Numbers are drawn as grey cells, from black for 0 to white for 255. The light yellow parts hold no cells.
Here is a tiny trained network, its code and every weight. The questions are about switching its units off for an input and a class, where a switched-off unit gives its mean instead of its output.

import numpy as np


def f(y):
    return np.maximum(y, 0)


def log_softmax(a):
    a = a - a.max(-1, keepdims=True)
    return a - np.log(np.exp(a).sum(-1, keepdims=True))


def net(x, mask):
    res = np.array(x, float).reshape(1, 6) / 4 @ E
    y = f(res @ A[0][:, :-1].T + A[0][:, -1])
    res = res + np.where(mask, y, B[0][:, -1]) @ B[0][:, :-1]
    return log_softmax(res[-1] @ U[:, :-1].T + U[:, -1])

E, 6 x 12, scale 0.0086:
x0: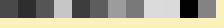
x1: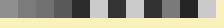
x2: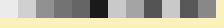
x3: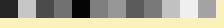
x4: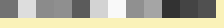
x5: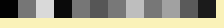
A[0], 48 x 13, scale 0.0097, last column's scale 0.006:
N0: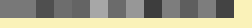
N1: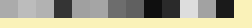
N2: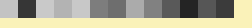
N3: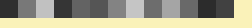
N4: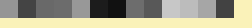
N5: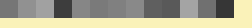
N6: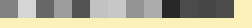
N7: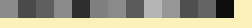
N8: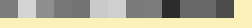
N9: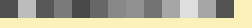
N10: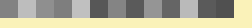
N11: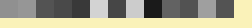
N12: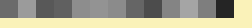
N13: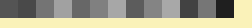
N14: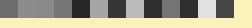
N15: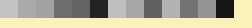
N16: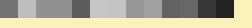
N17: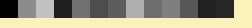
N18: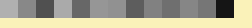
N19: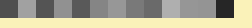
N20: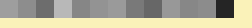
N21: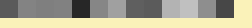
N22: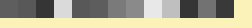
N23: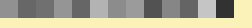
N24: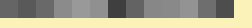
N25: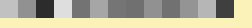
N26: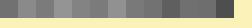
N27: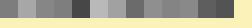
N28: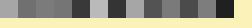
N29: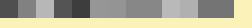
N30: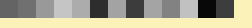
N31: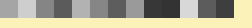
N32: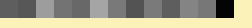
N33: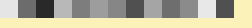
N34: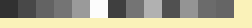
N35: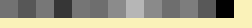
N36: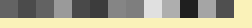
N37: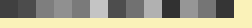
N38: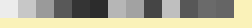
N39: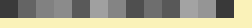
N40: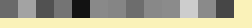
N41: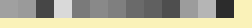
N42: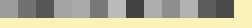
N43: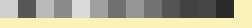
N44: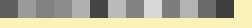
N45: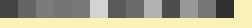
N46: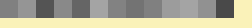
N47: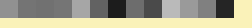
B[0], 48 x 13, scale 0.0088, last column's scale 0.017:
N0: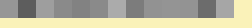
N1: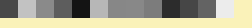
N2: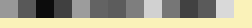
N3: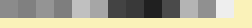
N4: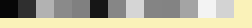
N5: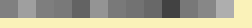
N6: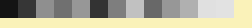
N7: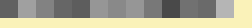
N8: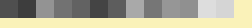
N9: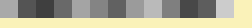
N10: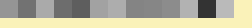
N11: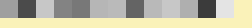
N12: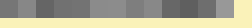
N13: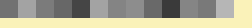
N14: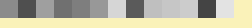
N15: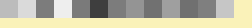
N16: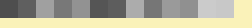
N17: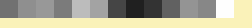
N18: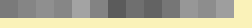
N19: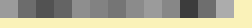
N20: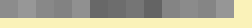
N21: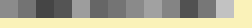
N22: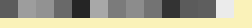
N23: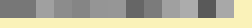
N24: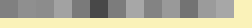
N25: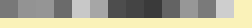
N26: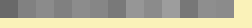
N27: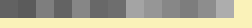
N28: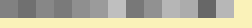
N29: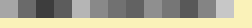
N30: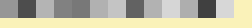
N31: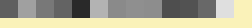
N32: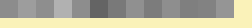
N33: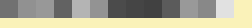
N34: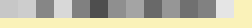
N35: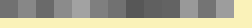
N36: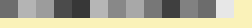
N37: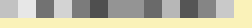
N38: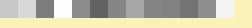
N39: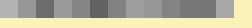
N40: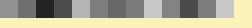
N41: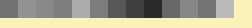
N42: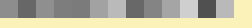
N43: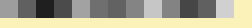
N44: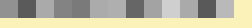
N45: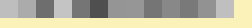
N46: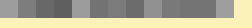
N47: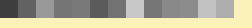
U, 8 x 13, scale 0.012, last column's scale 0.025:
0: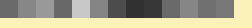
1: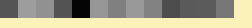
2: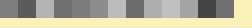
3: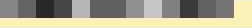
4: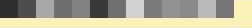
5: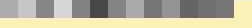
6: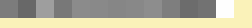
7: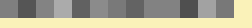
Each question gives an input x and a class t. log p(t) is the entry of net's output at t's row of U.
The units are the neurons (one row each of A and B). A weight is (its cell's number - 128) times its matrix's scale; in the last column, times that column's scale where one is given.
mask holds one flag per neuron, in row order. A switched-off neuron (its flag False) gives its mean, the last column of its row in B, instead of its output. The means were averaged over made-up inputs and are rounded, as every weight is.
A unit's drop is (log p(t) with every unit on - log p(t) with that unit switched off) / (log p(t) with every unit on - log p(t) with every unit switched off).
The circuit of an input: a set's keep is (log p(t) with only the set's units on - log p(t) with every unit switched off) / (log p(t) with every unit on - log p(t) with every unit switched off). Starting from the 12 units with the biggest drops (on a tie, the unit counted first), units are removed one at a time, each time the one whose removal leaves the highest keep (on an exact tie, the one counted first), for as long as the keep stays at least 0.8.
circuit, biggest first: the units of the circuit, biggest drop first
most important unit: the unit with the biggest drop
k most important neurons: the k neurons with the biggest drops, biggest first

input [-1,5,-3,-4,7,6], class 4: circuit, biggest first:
[N6]
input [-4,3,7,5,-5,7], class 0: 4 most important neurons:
[N3; N17; N34; N37]
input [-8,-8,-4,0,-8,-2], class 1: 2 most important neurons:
[N1; N31]
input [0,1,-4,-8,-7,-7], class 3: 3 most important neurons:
[N2; N43; N17]
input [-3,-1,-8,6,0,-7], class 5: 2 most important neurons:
[N34; N37]
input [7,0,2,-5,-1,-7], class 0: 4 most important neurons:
[N33; N25; N1; N31]
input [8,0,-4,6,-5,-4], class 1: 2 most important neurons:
[N22; N36]
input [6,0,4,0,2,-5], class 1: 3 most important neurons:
[N22; N36; N17]
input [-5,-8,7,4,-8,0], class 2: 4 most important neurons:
[N30; N10; N44; N6]
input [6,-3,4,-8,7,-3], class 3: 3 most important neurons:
[N2; N43; N4]
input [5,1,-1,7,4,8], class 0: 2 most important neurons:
[N17; N3]
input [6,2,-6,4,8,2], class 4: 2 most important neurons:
[N6; N16]
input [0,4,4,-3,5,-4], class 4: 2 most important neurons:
[N6; N17]
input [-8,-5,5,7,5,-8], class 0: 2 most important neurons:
[N41; N25]
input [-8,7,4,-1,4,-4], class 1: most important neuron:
[N1]
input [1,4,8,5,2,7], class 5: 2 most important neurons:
[N38; N15]
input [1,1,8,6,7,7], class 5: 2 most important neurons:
[N38; N15]
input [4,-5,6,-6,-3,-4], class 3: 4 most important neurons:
[N2; N43; N34; N37]
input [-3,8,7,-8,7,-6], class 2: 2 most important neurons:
[N11; N14]
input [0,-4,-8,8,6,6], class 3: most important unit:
N40
